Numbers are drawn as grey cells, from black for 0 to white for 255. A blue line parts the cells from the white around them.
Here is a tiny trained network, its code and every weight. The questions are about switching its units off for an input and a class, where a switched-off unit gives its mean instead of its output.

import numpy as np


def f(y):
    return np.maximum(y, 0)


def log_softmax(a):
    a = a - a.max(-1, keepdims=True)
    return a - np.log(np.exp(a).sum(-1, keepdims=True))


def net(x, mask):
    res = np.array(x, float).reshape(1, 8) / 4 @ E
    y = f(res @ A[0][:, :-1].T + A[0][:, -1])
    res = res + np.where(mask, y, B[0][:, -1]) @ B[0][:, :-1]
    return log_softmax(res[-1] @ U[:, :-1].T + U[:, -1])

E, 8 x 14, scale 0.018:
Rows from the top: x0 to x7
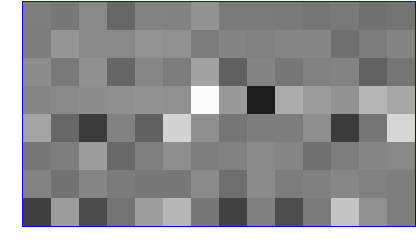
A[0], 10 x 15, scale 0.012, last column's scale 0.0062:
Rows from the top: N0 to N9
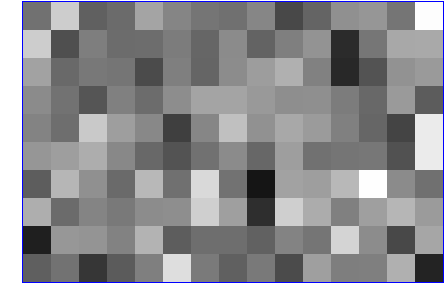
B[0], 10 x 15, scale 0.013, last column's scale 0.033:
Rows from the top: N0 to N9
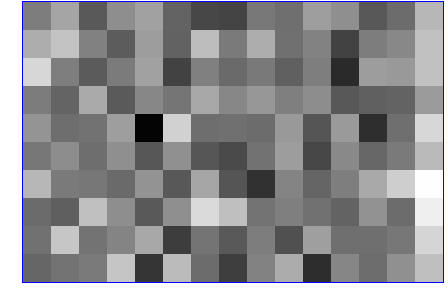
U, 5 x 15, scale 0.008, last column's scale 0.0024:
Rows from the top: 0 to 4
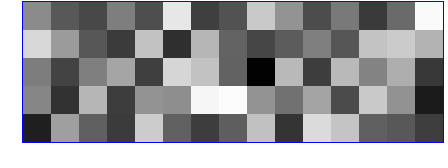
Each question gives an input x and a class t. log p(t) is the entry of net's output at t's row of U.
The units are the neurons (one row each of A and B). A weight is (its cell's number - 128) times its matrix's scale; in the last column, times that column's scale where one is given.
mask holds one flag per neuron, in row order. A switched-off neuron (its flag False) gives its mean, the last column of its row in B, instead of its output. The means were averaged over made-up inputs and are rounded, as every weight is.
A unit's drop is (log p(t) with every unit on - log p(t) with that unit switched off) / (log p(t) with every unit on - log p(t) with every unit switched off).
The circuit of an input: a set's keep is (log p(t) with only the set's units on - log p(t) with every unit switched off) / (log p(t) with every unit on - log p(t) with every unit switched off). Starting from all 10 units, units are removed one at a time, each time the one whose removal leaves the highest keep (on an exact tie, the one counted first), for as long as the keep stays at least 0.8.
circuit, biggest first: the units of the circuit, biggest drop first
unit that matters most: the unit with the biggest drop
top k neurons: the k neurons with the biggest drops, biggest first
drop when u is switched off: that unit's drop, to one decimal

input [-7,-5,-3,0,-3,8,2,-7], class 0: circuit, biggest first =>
[N6]
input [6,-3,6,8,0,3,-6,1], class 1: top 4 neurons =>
[N6, N4, N9, N5]
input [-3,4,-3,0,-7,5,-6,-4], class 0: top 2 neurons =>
[N7, N6]
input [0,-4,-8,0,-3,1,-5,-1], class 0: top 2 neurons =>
[N6, N7]
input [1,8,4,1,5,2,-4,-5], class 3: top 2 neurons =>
[N6, N7]
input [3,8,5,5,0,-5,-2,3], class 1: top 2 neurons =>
[N4, N6]
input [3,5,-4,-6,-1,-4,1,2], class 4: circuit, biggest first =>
[N6, N4]
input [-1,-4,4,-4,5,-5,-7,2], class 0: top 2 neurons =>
[N6, N9]
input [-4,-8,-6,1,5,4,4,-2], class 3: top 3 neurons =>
[N6, N8, N0]
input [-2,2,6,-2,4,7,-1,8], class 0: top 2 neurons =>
[N9, N6]
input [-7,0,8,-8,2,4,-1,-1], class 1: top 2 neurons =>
[N4, N2]
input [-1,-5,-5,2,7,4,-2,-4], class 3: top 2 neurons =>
[N7, N6]
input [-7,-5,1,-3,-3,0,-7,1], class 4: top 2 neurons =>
[N9, N6]
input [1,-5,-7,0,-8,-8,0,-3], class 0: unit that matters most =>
N7
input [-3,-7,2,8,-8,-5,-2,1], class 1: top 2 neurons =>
[N8, N6]
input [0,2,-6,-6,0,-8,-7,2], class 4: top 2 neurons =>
[N4, N6]
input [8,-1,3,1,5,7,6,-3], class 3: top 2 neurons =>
[N6, N8]
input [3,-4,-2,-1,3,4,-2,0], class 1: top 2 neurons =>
[N4, N7]
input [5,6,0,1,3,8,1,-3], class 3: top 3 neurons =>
[N6, N8, N0]
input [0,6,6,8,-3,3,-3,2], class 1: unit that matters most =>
N6
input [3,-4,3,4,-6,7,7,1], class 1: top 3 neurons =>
[N8, N9, N6]
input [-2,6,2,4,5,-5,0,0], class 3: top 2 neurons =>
[N4, N7]
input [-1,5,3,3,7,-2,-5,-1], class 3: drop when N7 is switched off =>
0.2
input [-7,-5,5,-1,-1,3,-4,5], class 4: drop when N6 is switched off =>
0.1
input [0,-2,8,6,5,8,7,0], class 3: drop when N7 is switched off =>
0.5
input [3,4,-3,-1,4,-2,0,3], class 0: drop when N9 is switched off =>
0.0
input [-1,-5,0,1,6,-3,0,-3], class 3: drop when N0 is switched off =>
0.1
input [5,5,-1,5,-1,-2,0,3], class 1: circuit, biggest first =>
[N4]
